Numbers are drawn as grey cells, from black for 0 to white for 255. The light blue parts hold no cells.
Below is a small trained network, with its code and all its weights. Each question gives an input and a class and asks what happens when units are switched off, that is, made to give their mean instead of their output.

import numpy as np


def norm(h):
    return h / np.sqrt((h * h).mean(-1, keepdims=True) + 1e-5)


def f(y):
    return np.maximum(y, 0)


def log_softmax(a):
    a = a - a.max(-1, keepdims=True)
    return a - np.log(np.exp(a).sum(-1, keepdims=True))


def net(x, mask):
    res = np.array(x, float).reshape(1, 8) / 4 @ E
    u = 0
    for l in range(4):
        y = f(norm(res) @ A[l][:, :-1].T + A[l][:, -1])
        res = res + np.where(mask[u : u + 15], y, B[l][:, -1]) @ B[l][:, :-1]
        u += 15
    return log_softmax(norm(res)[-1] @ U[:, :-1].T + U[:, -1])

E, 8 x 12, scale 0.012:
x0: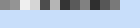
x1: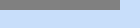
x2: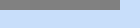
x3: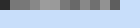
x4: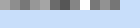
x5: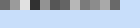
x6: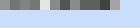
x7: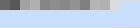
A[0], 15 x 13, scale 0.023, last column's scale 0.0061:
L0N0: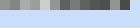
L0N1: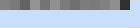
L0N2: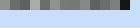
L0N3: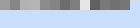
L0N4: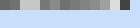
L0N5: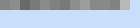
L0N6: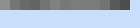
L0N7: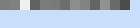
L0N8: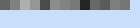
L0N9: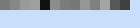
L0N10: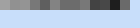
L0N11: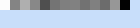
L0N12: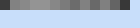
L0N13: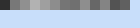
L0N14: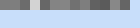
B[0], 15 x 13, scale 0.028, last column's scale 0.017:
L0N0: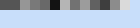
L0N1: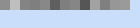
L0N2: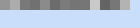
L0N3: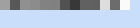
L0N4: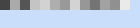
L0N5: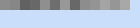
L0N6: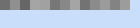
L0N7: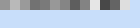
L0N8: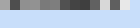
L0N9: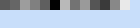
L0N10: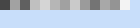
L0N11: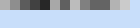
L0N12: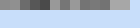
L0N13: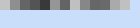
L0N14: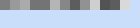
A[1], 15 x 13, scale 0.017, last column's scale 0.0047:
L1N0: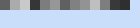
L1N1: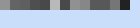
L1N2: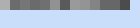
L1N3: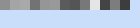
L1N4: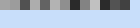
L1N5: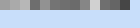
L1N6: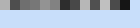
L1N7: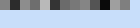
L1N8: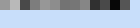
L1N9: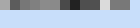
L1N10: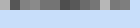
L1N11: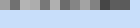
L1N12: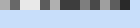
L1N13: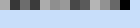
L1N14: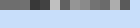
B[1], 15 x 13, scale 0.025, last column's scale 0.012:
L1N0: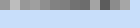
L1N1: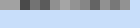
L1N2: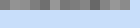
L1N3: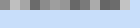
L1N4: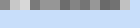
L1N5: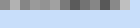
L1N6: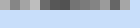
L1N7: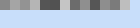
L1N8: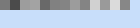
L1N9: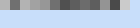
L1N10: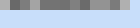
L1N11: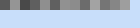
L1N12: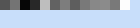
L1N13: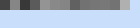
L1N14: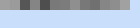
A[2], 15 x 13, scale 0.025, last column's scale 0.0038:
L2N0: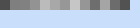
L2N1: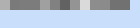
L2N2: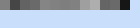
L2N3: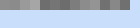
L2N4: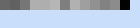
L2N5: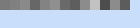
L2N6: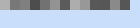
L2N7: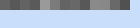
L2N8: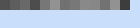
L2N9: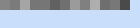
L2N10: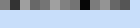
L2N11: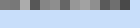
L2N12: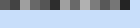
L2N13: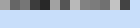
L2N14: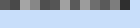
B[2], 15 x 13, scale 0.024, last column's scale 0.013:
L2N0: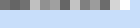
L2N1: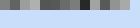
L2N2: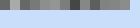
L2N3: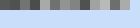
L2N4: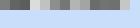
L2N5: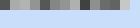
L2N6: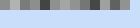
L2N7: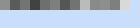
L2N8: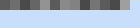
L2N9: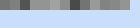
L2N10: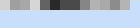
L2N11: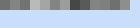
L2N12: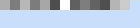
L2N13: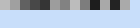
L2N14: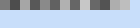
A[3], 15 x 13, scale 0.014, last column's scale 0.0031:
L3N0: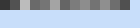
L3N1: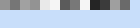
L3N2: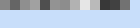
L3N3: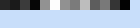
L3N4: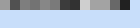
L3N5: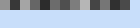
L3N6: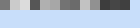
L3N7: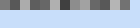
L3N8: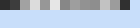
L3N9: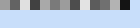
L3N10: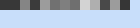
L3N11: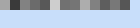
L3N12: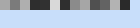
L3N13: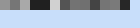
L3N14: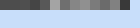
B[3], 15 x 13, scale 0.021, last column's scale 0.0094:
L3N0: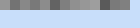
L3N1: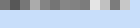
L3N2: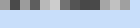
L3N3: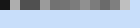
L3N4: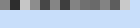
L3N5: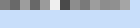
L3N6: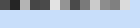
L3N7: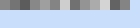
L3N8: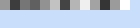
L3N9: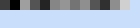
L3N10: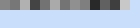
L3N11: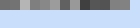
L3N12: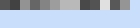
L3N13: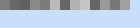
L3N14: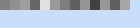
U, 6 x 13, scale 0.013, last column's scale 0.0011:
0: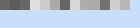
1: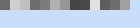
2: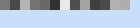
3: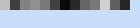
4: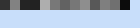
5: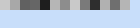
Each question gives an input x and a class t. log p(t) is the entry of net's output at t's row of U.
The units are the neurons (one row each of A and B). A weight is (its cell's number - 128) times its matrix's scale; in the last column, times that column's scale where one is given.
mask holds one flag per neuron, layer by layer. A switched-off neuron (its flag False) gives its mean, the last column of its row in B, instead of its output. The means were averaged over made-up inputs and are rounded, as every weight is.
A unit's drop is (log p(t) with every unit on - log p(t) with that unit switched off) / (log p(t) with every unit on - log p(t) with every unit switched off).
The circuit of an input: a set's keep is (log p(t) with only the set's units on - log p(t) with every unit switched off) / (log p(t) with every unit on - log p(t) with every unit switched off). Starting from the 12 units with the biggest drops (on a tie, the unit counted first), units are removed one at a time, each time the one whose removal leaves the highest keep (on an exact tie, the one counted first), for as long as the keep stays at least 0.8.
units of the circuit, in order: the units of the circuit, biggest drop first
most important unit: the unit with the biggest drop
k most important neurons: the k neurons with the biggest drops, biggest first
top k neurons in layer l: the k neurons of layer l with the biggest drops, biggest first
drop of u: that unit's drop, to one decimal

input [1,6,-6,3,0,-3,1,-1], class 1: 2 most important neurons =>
(L0N14, L0N2)
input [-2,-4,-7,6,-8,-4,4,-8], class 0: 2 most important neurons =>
(L0N10, L0N3)
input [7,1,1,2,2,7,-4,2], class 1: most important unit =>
L0N7
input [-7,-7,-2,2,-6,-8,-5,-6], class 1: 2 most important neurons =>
(L0N10, L0N4)
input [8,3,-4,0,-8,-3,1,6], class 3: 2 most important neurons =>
(L0N8, L0N10)
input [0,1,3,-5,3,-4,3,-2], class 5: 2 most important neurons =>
(L0N11, L0N7)
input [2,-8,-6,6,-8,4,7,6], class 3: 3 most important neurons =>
(L0N8, L0N9, L0N10)
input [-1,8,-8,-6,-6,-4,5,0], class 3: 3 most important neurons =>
(L0N8, L0N9, L0N13)
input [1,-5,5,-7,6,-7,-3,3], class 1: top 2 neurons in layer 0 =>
(L0N14, L0N2)
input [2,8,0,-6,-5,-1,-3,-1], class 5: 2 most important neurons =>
(L0N11, L0N3)
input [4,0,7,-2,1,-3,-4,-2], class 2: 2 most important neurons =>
(L0N9, L0N7)
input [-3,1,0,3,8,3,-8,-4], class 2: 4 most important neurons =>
(L0N9, L0N8, L2N12, L2N14)
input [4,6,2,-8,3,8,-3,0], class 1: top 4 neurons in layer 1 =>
(L1N3, L1N0, L1N4, L1N5)
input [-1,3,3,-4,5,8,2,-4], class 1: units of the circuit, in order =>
(L0N7)
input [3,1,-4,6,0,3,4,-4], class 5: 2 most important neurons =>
(L0N13, L0N12)
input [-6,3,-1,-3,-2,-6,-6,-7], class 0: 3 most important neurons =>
(L0N3, L0N8, L0N0)
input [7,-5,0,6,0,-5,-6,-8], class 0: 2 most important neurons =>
(L0N10, L0N0)
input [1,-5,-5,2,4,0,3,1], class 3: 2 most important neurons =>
(L0N3, L0N9)
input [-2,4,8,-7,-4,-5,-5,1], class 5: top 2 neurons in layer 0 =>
(L0N11, L0N0)
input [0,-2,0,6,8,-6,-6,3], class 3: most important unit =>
L0N3
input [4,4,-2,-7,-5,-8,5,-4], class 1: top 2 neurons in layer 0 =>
(L0N14, L0N2)
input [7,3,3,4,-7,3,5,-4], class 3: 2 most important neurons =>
(L0N8, L0N9)
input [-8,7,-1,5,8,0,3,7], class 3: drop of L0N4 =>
1.1
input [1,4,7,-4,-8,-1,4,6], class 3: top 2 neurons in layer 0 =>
(L0N8, L0N10)
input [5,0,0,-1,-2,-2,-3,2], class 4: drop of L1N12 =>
1.0
